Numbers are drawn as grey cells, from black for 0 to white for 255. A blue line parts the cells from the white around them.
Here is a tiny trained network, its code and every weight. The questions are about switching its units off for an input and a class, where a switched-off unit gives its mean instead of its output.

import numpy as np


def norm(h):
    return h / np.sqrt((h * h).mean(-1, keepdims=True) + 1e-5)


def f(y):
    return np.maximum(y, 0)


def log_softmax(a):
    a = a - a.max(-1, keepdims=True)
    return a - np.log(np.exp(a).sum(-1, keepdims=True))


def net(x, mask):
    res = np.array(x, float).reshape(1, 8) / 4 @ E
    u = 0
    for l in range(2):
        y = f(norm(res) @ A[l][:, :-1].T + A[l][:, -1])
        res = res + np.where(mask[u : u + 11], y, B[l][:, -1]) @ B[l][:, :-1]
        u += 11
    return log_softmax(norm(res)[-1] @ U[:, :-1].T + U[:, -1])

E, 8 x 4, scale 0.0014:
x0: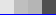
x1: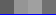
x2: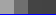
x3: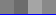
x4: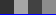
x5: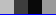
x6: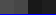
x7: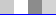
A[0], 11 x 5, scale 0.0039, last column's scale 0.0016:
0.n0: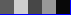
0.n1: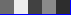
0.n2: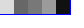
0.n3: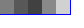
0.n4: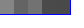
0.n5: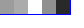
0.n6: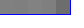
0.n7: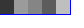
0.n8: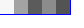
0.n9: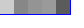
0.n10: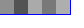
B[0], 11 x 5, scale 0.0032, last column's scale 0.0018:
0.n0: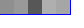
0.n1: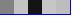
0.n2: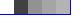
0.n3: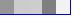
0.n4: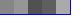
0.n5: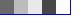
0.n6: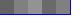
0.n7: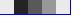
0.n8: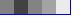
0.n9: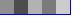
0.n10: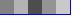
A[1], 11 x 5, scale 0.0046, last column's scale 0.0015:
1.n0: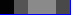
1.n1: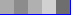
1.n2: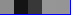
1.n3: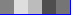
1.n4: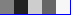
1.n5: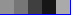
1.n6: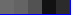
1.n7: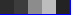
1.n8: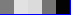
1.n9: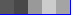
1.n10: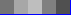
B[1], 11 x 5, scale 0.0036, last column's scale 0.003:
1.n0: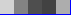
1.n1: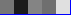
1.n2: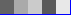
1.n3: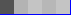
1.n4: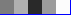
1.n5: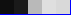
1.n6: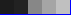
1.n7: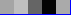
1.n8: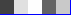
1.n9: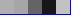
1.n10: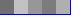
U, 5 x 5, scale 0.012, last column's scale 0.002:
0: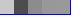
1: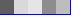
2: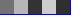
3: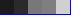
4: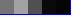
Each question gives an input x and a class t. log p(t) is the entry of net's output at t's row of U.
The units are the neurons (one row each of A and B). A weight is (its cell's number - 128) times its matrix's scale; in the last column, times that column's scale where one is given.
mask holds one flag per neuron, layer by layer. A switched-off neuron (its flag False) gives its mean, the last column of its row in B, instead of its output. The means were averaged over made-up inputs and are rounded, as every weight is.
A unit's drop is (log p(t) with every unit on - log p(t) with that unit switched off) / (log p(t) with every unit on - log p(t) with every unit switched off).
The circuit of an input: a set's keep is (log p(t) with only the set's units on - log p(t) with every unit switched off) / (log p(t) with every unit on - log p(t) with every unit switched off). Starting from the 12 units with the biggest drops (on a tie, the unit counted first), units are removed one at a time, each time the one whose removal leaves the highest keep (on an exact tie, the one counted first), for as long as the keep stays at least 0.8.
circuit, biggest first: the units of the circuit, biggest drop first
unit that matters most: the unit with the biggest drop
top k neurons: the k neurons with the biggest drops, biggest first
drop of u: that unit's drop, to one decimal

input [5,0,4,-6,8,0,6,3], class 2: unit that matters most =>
0.n1
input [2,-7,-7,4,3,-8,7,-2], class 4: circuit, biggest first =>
[1.n0, 0.n5]
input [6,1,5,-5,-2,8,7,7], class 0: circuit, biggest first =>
[1.n4, 1.n5, 0.n8]
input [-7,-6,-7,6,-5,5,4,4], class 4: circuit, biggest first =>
[1.n9, 1.n7, 0.n7]
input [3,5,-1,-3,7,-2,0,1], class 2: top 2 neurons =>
[0.n1, 0.n7]
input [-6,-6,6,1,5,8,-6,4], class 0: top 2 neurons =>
[1.n4, 0.n2]
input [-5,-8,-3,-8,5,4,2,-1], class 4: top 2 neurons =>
[1.n6, 1.n2]
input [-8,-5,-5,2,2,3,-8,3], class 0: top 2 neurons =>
[1.n8, 1.n1]
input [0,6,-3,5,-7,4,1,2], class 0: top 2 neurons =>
[0.n2, 0.n3]
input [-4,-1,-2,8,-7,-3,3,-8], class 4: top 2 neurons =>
[1.n7, 1.n0]
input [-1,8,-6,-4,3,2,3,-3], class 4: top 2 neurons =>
[1.n7, 1.n0]
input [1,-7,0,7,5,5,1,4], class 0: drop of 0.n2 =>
0.1
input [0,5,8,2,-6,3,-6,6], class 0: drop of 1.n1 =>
0.2
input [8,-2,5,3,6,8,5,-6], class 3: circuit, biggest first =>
[1.n5]
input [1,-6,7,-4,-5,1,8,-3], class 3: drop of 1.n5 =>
0.2
